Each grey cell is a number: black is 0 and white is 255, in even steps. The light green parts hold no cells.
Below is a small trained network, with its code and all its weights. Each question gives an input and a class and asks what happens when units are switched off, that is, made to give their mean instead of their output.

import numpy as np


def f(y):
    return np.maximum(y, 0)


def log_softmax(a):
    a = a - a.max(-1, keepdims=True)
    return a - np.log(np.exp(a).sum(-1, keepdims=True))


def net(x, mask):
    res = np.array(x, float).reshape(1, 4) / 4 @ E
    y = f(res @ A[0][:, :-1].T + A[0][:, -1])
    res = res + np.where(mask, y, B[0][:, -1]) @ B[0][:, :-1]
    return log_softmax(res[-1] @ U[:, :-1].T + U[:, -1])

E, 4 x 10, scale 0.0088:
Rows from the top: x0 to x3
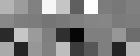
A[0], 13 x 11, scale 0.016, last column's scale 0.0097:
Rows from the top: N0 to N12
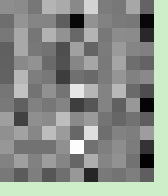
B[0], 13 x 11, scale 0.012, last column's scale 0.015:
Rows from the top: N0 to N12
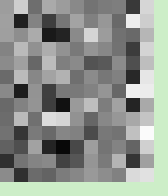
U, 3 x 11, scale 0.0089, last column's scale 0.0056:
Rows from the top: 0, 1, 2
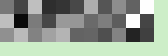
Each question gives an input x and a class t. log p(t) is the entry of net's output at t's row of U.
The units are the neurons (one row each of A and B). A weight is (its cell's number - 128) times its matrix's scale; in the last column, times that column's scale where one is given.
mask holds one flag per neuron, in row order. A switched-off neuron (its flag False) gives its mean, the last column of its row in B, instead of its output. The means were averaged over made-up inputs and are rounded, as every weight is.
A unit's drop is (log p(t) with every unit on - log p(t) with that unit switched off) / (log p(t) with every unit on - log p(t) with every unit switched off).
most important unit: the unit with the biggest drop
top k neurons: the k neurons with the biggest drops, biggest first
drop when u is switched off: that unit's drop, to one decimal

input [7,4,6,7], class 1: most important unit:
N1
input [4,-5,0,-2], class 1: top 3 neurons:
[N9, N10, N5]
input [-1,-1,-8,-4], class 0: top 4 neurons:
[N10, N9, N1, N12]
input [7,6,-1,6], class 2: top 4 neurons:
[N0, N6, N1, N12]
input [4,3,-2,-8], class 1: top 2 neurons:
[N6, N9]
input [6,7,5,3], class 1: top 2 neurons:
[N1, N9]
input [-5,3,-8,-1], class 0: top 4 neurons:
[N10, N9, N1, N6]
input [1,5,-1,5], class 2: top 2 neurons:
[N6, N1]
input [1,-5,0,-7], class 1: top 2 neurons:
[N6, N7]
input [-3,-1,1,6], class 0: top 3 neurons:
[N7, N6, N9]
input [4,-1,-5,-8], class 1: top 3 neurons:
[N6, N9, N5]
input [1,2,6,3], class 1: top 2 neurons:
[N1, N10]
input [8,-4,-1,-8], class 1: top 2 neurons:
[N6, N9]
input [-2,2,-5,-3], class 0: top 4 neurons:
[N10, N9, N1, N8]
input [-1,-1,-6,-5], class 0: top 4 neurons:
[N10, N9, N1, N12]
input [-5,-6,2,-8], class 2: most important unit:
N5
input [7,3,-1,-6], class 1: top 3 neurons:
[N6, N9, N10]
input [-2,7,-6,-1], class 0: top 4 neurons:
[N10, N9, N1, N6]
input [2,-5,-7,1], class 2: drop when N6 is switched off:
0.4
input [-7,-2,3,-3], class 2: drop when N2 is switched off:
0.0
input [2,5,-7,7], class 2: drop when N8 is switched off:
0.1
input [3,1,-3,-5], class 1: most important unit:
N6
